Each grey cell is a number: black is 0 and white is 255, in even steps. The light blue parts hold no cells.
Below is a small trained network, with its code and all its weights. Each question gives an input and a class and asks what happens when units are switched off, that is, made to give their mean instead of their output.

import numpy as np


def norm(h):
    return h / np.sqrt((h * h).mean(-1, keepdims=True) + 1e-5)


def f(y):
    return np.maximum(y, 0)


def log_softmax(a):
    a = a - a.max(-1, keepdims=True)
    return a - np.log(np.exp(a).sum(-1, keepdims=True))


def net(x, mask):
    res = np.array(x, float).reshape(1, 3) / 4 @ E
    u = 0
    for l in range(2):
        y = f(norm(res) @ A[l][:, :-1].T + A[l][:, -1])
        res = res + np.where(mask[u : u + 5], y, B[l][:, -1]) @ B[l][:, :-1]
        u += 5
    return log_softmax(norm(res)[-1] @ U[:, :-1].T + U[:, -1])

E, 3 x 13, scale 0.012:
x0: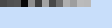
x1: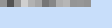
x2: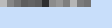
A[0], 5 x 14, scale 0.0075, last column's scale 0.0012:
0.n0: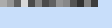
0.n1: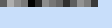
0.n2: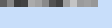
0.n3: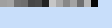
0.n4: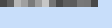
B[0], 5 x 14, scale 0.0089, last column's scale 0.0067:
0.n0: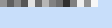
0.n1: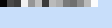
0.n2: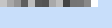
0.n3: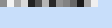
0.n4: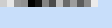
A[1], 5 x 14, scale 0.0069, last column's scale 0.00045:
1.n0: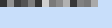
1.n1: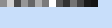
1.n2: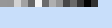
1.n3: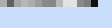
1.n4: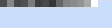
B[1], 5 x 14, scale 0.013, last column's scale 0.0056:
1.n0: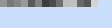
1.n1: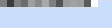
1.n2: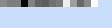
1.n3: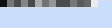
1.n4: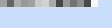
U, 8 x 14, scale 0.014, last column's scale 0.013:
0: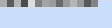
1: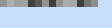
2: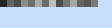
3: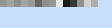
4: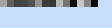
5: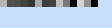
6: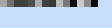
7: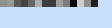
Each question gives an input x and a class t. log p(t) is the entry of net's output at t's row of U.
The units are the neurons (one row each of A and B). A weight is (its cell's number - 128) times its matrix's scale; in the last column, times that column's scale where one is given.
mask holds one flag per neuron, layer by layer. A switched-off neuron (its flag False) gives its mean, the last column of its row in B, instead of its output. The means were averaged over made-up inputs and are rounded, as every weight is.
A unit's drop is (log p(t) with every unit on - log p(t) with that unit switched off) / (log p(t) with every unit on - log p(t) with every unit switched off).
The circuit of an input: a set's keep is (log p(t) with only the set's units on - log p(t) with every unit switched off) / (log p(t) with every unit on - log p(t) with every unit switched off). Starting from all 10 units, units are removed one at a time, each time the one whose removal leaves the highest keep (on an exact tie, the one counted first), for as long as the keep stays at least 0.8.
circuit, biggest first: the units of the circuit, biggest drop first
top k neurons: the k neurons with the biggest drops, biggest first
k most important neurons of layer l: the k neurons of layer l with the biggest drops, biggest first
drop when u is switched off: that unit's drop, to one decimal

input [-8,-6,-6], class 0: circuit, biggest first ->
1.n1; 1.n2
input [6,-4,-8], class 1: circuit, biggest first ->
1.n0
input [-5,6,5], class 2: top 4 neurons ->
1.n3; 0.n4; 0.n2; 1.n4
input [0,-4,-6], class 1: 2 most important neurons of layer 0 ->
0.n4; 0.n0
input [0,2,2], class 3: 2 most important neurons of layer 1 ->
1.n2; 1.n0
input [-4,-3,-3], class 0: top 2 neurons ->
1.n1; 0.n3
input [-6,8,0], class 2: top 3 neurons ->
1.n3; 0.n2; 1.n4
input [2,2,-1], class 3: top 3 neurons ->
0.n2; 1.n1; 1.n2
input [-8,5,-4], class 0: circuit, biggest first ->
1.n2; 0.n0
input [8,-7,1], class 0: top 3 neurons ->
1.n4; 1.n3; 0.n2
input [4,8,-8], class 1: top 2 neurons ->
0.n4; 0.n1
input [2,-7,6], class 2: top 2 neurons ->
0.n1; 0.n4
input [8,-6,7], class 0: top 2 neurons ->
1.n4; 0.n4
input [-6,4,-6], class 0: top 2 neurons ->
0.n3; 1.n2
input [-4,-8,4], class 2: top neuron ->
0.n1
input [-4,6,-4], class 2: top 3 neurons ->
1.n3; 0.n3; 0.n2
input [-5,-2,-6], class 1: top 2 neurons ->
0.n4; 1.n4
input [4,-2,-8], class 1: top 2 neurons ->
1.n0; 0.n4
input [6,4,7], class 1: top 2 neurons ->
0.n3; 0.n0
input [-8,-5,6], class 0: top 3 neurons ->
1.n1; 0.n0; 0.n4
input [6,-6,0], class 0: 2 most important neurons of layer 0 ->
0.n2; 0.n3
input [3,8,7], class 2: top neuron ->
1.n3
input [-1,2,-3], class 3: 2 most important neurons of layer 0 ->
0.n4; 0.n3
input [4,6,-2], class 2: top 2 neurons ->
1.n3; 0.n0
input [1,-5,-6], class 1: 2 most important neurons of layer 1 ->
1.n0; 1.n3
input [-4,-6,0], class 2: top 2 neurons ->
0.n1; 1.n1
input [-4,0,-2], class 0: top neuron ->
0.n3
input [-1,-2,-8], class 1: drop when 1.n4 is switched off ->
0.0
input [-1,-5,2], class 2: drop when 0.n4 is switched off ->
0.1
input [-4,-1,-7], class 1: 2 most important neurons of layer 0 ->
0.n4; 0.n2
